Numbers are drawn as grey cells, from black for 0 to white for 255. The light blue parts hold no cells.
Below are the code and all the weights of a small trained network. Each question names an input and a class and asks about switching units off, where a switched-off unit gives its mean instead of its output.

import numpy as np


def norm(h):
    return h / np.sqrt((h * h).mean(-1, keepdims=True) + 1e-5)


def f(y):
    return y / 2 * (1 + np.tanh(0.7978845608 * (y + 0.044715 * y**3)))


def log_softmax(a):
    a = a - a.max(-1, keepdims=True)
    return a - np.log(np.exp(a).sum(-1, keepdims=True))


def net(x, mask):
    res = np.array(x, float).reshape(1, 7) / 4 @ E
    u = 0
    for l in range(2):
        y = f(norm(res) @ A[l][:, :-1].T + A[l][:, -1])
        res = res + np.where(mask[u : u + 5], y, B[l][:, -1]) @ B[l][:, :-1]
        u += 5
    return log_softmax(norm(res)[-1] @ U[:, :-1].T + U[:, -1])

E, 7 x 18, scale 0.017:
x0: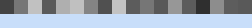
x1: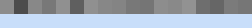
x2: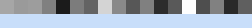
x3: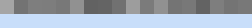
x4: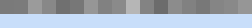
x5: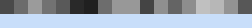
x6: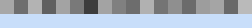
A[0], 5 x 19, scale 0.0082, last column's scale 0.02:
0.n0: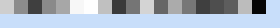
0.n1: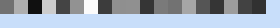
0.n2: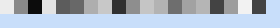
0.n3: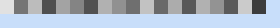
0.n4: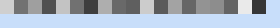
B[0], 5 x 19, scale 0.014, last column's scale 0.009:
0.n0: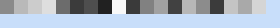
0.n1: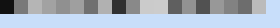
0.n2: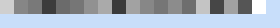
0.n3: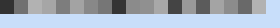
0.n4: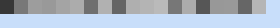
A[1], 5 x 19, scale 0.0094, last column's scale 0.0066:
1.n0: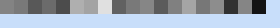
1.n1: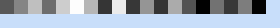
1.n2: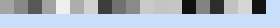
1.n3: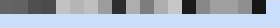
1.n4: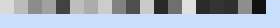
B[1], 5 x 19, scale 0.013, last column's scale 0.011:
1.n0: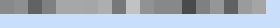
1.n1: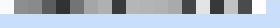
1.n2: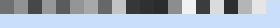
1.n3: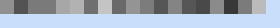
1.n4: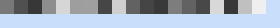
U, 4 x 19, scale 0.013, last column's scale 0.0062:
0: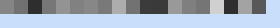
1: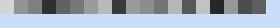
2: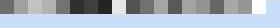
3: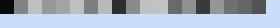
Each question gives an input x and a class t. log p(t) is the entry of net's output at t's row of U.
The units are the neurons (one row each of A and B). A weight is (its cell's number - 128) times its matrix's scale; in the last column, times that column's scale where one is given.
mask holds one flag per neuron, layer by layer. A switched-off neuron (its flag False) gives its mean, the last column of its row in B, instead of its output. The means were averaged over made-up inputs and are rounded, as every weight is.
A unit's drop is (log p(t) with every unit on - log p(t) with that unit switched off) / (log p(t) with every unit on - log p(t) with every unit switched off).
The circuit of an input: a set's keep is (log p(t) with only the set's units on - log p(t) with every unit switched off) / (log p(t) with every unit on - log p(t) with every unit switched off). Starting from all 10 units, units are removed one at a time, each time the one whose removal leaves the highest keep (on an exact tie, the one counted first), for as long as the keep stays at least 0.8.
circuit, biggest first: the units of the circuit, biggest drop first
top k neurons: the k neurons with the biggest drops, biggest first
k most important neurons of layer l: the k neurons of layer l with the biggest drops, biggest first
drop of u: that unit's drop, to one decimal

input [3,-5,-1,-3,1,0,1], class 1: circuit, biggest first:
1.n1, 0.n2
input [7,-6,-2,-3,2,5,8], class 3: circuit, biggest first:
0.n3
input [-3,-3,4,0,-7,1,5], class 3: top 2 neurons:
0.n4, 0.n3
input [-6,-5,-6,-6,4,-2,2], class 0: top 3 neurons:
1.n2, 1.n1, 1.n3
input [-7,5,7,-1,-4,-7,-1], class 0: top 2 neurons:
1.n4, 1.n1
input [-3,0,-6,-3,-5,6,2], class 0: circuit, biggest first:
0.n0, 1.n1
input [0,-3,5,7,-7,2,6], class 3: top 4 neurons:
0.n3, 0.n4, 1.n2, 0.n0
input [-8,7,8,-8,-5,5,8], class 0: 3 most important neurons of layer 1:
1.n1, 1.n4, 1.n0
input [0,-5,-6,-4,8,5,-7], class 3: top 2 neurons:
0.n0, 0.n1
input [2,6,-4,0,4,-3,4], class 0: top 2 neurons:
1.n2, 0.n1
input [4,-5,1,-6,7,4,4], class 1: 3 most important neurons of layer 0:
0.n0, 0.n2, 0.n1
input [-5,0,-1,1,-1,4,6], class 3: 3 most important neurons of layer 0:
0.n4, 0.n3, 0.n0
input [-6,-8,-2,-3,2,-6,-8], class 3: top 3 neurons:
0.n1, 1.n1, 1.n2
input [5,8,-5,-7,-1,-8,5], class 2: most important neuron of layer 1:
1.n2
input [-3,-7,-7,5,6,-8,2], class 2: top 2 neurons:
0.n0, 1.n4
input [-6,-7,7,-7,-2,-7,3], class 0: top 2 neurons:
1.n4, 1.n1
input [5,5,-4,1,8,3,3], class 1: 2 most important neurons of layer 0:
0.n2, 0.n0
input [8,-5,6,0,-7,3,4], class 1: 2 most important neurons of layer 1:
1.n1, 1.n2
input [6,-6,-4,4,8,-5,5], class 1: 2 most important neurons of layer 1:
1.n1, 1.n4
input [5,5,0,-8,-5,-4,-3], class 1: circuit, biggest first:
1.n1
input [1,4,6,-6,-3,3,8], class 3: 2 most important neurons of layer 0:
0.n3, 0.n4
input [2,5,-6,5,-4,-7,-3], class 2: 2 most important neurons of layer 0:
0.n0, 0.n2
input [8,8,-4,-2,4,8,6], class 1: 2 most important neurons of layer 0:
0.n0, 0.n2
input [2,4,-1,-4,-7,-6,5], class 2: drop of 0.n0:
1.6
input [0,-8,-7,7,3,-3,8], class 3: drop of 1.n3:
-0.1
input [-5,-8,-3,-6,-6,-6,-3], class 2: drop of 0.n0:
1.7
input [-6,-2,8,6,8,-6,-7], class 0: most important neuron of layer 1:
1.n4
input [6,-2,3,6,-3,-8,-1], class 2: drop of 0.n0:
1.4
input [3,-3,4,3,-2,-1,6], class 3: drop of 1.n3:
0.0
